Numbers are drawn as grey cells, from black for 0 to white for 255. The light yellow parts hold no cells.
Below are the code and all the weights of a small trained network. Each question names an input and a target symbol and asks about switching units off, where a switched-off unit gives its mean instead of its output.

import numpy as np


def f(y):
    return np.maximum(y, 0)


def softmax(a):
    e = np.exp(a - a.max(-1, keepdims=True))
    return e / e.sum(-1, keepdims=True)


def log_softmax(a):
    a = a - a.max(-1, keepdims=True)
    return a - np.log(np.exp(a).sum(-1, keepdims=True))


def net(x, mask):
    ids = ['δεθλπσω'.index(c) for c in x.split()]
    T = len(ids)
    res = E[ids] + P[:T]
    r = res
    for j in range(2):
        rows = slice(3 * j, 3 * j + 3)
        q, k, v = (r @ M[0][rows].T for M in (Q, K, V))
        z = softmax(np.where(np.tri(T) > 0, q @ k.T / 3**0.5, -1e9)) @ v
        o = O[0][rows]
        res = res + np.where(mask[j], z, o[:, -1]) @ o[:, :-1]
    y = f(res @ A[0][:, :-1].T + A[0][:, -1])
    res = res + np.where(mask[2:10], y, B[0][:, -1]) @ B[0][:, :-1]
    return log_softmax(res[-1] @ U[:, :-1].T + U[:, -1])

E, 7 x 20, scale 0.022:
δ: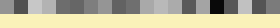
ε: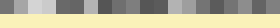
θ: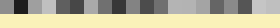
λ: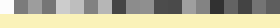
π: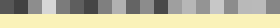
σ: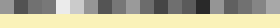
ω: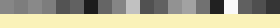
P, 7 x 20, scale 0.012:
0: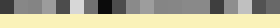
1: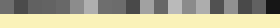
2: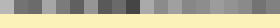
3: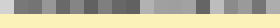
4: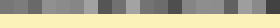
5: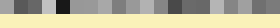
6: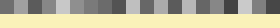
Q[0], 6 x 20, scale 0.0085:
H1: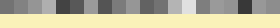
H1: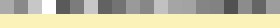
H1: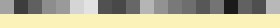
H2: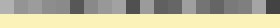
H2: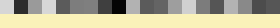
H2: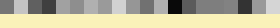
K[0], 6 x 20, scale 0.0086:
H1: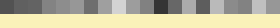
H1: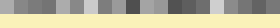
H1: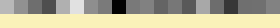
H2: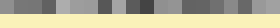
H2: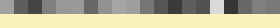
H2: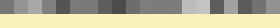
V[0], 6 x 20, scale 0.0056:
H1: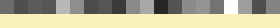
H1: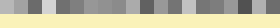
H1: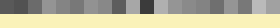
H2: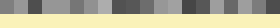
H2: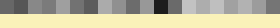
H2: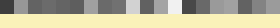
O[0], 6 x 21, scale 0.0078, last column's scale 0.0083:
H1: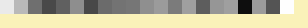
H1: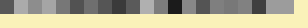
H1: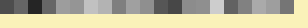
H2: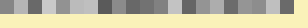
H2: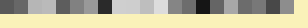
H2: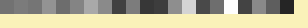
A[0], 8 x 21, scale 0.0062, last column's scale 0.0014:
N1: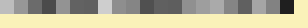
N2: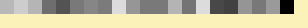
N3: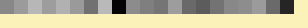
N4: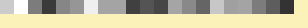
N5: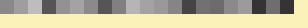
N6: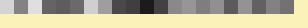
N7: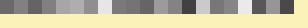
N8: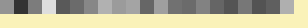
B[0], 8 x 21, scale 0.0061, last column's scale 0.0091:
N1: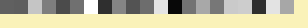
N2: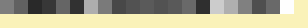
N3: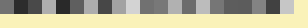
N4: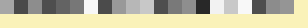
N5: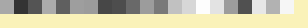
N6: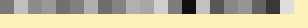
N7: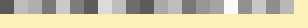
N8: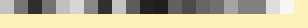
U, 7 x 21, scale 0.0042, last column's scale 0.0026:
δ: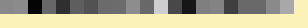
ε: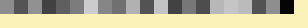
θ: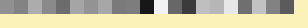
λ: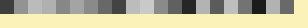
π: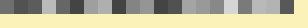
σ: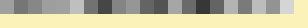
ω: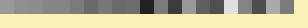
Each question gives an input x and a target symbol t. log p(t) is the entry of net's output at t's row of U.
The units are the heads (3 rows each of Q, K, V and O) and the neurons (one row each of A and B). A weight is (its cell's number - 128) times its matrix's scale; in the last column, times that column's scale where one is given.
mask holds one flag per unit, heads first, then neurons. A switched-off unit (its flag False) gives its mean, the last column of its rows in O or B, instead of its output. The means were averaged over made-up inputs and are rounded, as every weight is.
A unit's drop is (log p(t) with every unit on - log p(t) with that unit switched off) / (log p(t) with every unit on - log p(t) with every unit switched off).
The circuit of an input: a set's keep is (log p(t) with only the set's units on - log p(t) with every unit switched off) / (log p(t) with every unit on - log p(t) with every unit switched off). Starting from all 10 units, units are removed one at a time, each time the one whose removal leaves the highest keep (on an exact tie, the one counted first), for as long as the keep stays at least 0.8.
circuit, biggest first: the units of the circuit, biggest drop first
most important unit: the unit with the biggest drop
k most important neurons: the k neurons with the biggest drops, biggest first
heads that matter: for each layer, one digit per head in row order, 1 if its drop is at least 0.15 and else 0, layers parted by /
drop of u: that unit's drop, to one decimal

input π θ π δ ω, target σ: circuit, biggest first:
[H2, N8, N5]
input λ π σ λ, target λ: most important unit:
N6
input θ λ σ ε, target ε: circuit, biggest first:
[N4, H1, H2, N2]
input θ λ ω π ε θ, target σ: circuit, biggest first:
[H2, N8]
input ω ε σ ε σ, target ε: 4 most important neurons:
[N1, N4, N8, N5]
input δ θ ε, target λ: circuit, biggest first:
[N6, H1]
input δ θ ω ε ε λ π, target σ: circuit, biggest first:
[H2, N8, N2]
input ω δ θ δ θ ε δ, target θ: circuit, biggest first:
[N7, H1]
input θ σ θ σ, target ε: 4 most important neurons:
[N4, N1, N8, N5]
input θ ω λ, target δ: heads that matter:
01
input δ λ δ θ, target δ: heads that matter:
01
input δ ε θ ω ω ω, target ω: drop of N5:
0.1
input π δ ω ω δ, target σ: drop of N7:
0.0
